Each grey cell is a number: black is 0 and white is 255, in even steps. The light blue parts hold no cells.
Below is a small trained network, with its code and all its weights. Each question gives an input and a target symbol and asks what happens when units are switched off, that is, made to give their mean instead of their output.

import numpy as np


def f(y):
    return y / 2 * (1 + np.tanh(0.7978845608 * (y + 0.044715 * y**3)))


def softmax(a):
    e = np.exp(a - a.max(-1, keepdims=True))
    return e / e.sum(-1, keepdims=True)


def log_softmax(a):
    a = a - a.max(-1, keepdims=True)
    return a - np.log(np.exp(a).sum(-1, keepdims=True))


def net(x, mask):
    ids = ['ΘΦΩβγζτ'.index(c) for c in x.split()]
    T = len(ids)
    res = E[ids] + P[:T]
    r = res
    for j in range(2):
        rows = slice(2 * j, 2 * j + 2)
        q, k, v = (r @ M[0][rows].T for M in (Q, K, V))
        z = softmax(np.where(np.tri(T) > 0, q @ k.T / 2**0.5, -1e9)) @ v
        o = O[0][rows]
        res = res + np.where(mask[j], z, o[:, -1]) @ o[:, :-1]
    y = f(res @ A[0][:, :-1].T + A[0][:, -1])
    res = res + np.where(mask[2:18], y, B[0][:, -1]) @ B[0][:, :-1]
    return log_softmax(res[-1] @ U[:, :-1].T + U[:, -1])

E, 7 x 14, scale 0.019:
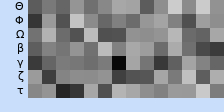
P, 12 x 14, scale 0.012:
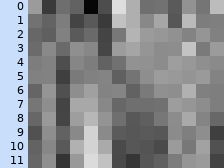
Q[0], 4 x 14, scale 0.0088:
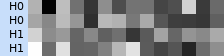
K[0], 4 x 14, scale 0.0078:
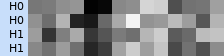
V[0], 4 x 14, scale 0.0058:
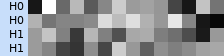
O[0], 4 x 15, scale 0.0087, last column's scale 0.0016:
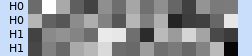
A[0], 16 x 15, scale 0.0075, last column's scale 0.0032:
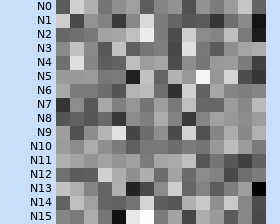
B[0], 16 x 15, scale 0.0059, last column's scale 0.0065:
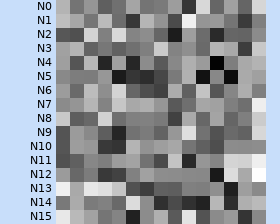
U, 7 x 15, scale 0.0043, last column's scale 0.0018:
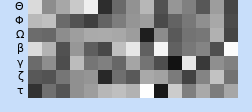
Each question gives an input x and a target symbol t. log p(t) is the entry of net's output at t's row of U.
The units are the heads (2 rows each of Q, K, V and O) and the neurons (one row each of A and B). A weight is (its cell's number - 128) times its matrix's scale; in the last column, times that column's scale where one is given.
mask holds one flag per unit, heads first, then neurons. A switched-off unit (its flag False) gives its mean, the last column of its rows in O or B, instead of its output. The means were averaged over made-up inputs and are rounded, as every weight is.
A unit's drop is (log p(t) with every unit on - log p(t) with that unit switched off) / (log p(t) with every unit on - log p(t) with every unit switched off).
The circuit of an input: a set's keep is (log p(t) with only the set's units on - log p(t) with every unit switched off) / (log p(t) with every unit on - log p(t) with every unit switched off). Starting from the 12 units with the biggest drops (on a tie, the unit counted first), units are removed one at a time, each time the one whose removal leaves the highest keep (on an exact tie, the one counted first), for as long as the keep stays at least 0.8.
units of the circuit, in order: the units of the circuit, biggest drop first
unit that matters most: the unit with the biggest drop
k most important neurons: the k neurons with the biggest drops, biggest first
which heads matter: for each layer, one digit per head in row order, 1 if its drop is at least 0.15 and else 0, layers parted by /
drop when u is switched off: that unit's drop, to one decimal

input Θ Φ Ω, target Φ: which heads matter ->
10
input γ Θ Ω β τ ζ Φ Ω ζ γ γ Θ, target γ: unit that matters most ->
H0
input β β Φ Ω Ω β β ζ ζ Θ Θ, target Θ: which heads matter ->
01
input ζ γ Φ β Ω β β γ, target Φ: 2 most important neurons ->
[N0 N4]
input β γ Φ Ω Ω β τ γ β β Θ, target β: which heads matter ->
11
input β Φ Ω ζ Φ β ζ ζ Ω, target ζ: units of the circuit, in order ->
[H0 N5 N12 N9]
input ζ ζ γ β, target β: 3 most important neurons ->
[N15 N11 N12]
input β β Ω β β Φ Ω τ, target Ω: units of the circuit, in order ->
[H1 N2 N14 H0]
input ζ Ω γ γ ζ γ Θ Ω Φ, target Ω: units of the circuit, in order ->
[H1 N14 N2 H0]
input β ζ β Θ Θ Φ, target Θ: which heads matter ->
01
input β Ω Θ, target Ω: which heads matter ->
01
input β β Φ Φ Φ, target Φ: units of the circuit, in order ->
[H0 N14]
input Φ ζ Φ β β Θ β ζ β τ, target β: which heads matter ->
10
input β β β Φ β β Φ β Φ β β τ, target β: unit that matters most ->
H0
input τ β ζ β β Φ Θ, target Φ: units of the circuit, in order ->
[H0 N14 N4]
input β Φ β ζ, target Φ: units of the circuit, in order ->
[H0 N0]
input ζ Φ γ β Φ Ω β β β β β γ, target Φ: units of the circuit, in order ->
[H0 H1]
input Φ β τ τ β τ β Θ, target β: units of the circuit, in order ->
[H0 N11]
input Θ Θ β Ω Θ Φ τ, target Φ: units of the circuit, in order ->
[H0 N14]
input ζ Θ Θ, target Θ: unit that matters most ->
H1
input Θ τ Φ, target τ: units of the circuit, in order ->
[H1 N0 H0]
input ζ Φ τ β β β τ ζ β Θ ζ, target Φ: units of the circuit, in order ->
[H0 H1]
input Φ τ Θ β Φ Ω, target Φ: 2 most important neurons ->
[N14 N0]
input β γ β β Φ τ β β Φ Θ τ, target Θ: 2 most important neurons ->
[N13 N12]
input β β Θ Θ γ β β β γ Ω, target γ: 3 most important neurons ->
[N5 N14 N12]
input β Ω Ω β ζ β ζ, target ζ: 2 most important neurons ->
[N9 N12]
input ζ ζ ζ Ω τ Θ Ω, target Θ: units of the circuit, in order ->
[N13]
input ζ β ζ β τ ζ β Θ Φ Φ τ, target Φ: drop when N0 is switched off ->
0.2
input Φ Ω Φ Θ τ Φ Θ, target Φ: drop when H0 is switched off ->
1.2
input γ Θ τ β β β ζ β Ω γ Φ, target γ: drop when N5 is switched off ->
0.4
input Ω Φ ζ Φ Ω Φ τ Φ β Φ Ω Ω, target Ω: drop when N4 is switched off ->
0.1
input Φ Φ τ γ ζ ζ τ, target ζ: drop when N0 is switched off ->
0.0
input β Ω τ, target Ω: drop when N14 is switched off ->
0.1
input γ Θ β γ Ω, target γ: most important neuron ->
[N5]
